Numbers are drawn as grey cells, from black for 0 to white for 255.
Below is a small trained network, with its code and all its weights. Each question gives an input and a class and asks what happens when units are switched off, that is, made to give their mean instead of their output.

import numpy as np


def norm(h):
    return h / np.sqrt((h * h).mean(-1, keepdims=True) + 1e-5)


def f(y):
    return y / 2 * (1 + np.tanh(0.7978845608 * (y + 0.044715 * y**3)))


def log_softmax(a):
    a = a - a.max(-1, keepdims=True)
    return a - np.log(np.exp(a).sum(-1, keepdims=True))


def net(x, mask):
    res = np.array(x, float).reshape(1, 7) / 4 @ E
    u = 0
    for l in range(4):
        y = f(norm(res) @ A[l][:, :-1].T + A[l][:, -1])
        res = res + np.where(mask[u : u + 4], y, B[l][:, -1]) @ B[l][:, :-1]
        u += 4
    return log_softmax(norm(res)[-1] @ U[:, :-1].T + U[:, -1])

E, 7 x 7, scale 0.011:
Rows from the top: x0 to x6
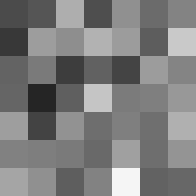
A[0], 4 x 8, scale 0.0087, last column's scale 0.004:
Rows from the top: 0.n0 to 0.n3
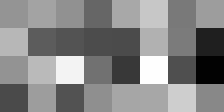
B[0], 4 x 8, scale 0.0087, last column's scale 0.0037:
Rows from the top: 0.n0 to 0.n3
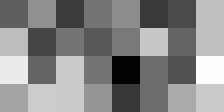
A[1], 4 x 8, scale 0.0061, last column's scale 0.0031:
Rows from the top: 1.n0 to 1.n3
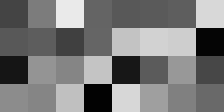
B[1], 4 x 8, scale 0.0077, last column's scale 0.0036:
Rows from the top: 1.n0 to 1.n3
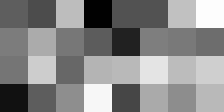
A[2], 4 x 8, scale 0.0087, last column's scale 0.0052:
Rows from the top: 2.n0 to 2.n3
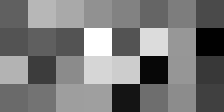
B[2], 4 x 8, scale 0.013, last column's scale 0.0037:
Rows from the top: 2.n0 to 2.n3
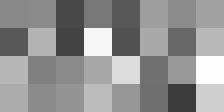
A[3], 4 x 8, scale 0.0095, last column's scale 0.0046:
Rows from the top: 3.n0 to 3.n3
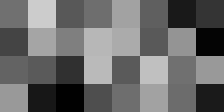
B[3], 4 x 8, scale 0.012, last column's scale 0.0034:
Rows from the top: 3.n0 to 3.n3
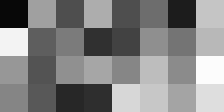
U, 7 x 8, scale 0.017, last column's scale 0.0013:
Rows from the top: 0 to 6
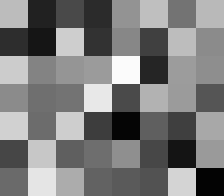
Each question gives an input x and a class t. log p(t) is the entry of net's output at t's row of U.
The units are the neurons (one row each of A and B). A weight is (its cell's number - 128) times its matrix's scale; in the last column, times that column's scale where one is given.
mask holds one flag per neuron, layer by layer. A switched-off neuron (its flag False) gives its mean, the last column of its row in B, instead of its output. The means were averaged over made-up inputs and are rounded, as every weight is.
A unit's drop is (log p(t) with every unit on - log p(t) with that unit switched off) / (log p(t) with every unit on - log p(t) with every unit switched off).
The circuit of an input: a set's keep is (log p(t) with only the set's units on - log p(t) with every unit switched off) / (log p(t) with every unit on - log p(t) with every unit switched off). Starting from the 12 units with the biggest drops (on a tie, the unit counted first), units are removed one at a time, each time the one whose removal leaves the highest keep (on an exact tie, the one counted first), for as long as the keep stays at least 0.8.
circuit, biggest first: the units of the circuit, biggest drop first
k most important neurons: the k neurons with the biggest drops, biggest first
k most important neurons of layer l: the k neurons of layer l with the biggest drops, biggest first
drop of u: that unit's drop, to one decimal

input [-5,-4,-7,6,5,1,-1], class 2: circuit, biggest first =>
2.n2
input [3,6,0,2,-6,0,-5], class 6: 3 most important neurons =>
1.n0, 0.n3, 1.n3
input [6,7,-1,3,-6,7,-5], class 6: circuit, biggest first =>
1.n2, 0.n3
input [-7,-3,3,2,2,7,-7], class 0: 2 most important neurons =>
0.n1, 3.n3
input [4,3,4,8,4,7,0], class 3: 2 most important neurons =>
1.n2, 2.n1
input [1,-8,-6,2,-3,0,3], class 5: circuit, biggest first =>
3.n0, 0.n0
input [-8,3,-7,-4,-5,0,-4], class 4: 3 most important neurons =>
0.n2, 2.n1, 2.n2
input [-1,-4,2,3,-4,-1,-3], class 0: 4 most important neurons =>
0.n1, 3.n3, 0.n3, 1.n3
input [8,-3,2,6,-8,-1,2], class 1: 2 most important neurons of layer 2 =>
2.n0, 2.n1
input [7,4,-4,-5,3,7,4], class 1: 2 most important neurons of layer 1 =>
1.n3, 1.n0
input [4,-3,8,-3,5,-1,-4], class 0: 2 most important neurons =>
3.n3, 0.n1
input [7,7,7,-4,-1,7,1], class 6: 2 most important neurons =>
0.n3, 1.n2
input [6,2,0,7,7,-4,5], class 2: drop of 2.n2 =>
1.2
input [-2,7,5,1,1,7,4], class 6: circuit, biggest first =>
0.n3
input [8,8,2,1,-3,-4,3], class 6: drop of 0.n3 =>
0.6
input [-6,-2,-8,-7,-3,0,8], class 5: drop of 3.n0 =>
0.6
